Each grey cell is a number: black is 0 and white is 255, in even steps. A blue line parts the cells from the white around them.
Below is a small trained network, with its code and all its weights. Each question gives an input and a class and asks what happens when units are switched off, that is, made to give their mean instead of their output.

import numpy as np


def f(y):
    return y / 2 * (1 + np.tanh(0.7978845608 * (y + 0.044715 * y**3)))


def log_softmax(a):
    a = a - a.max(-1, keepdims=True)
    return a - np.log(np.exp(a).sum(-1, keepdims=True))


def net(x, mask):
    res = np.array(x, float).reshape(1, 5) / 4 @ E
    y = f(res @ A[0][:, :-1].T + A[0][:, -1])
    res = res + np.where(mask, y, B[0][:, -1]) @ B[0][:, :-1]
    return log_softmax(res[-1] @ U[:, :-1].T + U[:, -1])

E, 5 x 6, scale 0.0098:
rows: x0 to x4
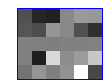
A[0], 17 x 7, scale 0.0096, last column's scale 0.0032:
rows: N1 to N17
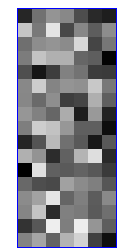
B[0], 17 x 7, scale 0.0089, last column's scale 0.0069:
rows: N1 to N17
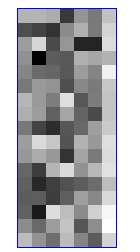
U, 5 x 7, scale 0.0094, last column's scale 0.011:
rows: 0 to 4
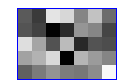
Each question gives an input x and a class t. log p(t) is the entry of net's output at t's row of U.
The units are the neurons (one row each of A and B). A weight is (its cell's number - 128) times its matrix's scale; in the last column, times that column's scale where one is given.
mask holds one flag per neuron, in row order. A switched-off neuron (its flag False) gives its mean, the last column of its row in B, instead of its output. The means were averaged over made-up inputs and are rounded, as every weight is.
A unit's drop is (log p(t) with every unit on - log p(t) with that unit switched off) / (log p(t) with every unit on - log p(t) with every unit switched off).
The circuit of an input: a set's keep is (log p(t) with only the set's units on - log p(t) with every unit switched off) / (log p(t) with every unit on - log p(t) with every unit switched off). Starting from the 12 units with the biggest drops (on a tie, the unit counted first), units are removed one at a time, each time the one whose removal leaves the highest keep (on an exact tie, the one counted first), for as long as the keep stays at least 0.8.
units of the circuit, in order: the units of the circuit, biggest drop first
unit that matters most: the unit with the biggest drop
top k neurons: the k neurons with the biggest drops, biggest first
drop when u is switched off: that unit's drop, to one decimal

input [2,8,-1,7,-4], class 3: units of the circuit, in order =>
[N10, N1]
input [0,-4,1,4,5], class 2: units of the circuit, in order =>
[N15, N3, N16]
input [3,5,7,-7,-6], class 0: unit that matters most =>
N12
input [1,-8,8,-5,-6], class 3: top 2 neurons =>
[N11, N6]
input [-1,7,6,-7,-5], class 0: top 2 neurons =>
[N12, N15]
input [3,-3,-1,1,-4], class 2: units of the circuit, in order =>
[N15, N7]
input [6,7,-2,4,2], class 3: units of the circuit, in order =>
[N10, N1]
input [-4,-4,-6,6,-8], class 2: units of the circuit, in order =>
[N7, N15]
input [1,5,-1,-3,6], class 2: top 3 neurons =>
[N3, N17, N11]
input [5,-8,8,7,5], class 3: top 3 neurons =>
[N11, N15, N12]
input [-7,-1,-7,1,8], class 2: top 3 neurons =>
[N3, N17, N16]
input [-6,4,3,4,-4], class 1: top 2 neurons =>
[N2, N14]
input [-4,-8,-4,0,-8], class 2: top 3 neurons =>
[N7, N8, N10]
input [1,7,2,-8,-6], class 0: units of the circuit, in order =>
[N12]
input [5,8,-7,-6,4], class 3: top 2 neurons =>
[N1, N10]
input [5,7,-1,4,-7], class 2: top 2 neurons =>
[N7, N8]
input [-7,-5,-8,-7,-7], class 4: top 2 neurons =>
[N9, N6]
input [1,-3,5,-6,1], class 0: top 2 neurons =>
[N15, N12]
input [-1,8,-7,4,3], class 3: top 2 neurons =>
[N10, N1]
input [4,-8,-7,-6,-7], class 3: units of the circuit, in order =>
[N11]
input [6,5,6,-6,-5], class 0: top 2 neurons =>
[N12, N15]
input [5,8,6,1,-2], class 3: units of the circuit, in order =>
[N10, N1]
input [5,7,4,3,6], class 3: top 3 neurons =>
[N10, N1, N5]
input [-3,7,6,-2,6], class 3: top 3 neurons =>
[N10, N1, N7]
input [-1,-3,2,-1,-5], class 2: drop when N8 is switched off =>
0.2
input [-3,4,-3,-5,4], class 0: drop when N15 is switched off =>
0.7
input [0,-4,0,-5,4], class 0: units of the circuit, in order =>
[N15]
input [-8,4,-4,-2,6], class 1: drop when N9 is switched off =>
0.1
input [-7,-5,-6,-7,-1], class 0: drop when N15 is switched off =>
0.8
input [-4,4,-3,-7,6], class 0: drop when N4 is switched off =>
0.1
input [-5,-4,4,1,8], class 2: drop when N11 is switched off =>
0.0
